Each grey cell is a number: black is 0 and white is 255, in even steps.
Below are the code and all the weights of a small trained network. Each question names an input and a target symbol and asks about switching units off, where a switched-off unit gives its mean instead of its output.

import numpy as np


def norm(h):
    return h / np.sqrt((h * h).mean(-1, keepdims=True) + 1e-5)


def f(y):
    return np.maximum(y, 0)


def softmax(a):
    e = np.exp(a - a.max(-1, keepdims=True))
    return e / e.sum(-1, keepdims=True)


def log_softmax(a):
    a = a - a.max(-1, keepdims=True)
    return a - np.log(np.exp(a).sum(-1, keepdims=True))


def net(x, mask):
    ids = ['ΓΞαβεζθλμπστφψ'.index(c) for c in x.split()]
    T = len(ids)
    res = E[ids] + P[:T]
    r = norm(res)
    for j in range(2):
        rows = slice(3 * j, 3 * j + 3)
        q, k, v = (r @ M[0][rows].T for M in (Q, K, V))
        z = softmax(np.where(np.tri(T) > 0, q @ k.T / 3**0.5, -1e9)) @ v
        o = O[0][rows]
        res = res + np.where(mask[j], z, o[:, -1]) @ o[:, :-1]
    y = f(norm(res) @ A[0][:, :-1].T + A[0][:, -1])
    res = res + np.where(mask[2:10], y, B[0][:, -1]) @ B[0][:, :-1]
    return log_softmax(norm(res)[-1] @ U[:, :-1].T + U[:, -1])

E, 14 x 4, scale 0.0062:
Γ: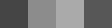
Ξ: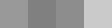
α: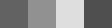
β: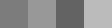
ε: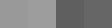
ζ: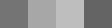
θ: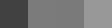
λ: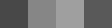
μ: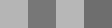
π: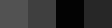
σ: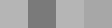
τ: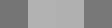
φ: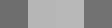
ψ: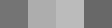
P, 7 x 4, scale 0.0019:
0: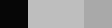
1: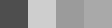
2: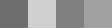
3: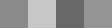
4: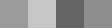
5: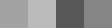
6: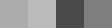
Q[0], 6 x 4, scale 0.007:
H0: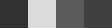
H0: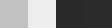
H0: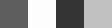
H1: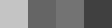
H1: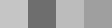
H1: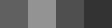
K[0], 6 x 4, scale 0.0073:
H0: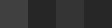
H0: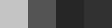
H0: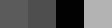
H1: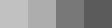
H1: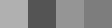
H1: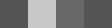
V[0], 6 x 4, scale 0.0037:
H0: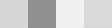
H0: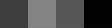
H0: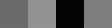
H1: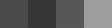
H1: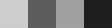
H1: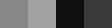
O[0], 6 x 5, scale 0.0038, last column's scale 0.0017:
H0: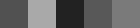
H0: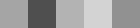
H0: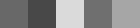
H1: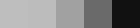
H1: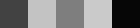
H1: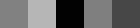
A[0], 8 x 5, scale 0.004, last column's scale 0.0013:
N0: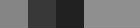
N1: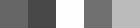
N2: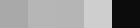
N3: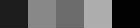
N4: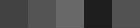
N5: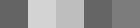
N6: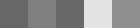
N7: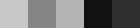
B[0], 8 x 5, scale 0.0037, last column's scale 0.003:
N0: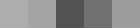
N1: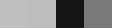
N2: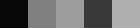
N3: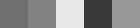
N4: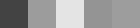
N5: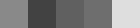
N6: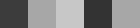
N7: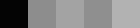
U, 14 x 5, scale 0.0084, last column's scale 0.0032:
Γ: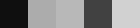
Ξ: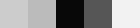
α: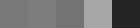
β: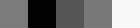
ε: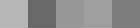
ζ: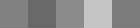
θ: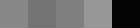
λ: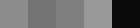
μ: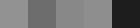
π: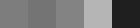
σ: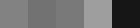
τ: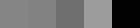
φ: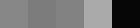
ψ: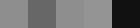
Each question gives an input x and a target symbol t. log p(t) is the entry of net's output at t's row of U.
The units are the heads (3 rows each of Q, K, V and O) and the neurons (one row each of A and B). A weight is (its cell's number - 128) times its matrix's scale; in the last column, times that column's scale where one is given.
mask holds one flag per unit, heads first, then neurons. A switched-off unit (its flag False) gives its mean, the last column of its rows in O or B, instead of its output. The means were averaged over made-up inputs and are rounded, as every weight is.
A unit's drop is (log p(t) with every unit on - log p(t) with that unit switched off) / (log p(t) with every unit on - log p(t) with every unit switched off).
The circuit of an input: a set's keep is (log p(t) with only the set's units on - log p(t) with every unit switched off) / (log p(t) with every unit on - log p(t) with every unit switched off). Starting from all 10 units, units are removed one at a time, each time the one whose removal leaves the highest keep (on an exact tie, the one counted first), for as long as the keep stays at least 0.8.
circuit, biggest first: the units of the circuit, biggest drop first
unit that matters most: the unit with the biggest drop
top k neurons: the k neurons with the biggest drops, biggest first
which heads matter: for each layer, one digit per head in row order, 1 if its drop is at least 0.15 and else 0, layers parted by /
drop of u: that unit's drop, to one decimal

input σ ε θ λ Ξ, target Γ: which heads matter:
11
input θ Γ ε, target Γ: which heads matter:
10
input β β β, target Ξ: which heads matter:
11
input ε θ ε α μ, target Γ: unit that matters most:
N1
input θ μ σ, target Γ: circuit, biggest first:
(H1, H0, N1)
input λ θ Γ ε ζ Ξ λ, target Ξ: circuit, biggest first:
(N1, H0)
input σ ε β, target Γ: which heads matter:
00
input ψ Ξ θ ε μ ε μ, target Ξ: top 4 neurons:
(N2, N6, N4, N3)
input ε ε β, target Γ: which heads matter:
10
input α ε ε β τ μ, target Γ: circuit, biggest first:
(N7, H0)
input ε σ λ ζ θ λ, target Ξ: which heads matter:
10
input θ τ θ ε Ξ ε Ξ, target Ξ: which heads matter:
11
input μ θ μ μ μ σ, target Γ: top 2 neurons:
(N1, N6)
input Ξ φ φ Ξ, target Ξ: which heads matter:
10
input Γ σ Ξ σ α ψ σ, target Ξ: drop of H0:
1.3
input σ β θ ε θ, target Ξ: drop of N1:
1.7
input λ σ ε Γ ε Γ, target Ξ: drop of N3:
-0.1
